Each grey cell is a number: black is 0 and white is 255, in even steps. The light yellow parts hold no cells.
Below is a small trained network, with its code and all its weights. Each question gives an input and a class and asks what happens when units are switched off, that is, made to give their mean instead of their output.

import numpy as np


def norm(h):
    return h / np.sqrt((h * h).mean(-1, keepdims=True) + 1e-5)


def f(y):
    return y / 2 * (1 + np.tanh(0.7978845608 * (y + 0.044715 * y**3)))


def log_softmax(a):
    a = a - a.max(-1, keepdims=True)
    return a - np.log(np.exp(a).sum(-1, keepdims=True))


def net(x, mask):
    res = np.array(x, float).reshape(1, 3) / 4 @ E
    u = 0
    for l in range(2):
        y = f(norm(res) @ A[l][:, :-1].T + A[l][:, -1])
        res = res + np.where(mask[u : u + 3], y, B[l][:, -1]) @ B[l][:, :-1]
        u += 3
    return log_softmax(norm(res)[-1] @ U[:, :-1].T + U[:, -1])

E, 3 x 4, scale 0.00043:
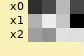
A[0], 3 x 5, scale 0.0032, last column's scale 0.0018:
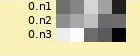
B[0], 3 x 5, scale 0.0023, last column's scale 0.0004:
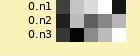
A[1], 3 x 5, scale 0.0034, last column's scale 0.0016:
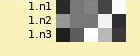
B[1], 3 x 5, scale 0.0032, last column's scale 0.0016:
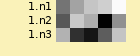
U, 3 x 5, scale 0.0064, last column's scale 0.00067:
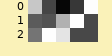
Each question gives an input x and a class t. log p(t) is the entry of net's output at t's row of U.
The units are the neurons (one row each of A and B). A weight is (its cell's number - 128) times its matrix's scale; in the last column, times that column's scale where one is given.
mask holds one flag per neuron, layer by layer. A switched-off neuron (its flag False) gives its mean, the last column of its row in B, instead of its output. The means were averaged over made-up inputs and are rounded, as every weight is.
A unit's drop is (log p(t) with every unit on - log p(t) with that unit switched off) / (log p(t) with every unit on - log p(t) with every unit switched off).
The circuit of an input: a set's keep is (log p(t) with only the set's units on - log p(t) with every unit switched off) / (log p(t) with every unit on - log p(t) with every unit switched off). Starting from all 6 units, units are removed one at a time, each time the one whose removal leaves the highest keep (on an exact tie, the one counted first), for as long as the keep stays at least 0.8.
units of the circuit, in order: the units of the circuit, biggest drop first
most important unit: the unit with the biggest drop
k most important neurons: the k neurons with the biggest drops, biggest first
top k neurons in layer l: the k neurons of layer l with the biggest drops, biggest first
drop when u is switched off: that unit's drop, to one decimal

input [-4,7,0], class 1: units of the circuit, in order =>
(0.n3)
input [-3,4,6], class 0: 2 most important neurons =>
(1.n3 0.n3)
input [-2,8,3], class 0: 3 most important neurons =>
(1.n3 0.n3 0.n1)
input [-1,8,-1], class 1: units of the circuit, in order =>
(0.n3 1.n2)
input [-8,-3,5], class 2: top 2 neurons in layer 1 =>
(1.n2 1.n3)
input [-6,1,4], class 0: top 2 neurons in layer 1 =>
(1.n1 1.n3)
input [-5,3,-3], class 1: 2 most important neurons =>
(0.n3 1.n3)
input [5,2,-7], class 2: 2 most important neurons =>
(1.n3 0.n3)
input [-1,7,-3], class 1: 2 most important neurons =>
(0.n3 1.n2)
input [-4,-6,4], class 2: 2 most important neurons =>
(1.n2 1.n3)
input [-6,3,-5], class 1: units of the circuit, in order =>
(0.n3 1.n3)
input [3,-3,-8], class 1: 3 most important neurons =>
(1.n2 1.n3 1.n1)
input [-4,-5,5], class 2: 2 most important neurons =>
(1.n2 1.n3)
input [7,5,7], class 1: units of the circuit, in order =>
(1.n2 1.n3 0.n2 0.n3)
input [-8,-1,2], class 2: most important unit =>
1.n2
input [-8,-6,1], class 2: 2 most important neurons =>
(1.n3 1.n2)
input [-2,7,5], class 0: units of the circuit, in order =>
(1.n3 0.n3)
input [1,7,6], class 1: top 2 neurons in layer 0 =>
(0.n2 0.n3)
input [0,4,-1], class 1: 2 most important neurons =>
(0.n3 1.n1)
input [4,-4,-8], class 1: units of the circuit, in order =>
(1.n1)
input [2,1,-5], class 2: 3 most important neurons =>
(1.n3 0.n3 0.n1)
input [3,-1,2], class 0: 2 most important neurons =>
(1.n3 0.n1)
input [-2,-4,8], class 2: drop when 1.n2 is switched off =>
1.0
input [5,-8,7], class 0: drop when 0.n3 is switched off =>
0.1
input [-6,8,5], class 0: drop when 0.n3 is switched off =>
1.4
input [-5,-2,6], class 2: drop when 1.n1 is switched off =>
0.0
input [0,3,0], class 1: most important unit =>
1.n1
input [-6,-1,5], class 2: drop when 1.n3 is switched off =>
0.1
